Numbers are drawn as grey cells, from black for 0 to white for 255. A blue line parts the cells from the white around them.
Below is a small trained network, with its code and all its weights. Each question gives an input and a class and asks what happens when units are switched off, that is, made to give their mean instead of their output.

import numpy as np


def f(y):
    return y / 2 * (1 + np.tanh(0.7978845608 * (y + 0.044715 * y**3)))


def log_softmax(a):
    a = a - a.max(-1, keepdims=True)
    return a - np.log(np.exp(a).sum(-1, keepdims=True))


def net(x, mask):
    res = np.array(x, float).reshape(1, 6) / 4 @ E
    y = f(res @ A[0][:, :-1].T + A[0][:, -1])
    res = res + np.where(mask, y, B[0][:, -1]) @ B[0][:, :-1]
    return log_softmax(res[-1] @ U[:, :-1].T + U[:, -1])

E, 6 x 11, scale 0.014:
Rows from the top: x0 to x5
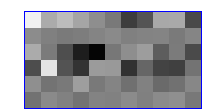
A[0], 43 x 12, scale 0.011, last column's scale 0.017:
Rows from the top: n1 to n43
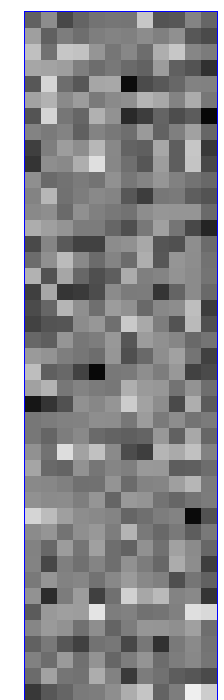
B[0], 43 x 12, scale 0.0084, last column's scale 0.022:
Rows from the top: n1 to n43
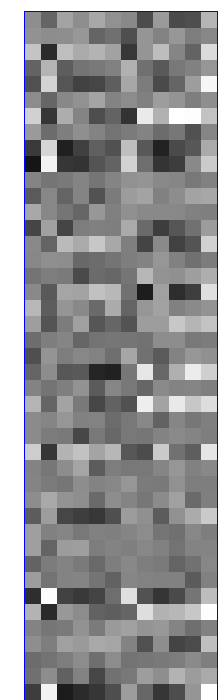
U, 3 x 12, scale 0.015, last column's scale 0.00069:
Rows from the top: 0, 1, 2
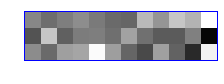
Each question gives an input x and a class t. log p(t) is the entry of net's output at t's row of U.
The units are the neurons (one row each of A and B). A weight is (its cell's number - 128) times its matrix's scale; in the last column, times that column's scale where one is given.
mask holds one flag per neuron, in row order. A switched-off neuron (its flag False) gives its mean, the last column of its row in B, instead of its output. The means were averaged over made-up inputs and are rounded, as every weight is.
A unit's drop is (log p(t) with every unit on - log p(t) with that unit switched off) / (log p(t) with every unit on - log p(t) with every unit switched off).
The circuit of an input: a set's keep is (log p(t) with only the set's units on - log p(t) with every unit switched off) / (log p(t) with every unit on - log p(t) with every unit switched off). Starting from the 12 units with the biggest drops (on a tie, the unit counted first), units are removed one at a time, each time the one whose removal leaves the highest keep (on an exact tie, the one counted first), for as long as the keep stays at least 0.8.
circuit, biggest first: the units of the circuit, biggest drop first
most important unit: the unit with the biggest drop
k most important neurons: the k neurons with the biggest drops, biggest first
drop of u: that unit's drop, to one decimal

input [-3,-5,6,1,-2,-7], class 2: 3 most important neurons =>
[n18; n15; n5]
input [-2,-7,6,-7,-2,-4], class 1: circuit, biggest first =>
[n37]
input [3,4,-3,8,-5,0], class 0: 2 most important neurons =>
[n7; n43]
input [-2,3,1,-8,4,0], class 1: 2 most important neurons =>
[n37; n38]
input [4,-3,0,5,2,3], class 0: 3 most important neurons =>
[n7; n43; n10]
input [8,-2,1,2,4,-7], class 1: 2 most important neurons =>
[n38; n25]
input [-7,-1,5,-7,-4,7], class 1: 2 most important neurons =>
[n37; n43]
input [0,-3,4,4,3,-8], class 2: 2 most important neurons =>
[n43; n18]
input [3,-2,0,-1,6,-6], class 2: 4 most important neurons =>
[n23; n25; n7; n38]
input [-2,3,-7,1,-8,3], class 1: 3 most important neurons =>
[n10; n9; n7]
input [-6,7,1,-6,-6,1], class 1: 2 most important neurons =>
[n37; n43]
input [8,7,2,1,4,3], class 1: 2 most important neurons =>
[n38; n25]
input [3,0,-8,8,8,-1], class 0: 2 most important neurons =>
[n7; n38]
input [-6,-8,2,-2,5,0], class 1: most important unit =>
n43
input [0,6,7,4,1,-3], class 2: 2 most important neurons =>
[n18; n43]
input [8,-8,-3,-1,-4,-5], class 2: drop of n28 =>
0.1
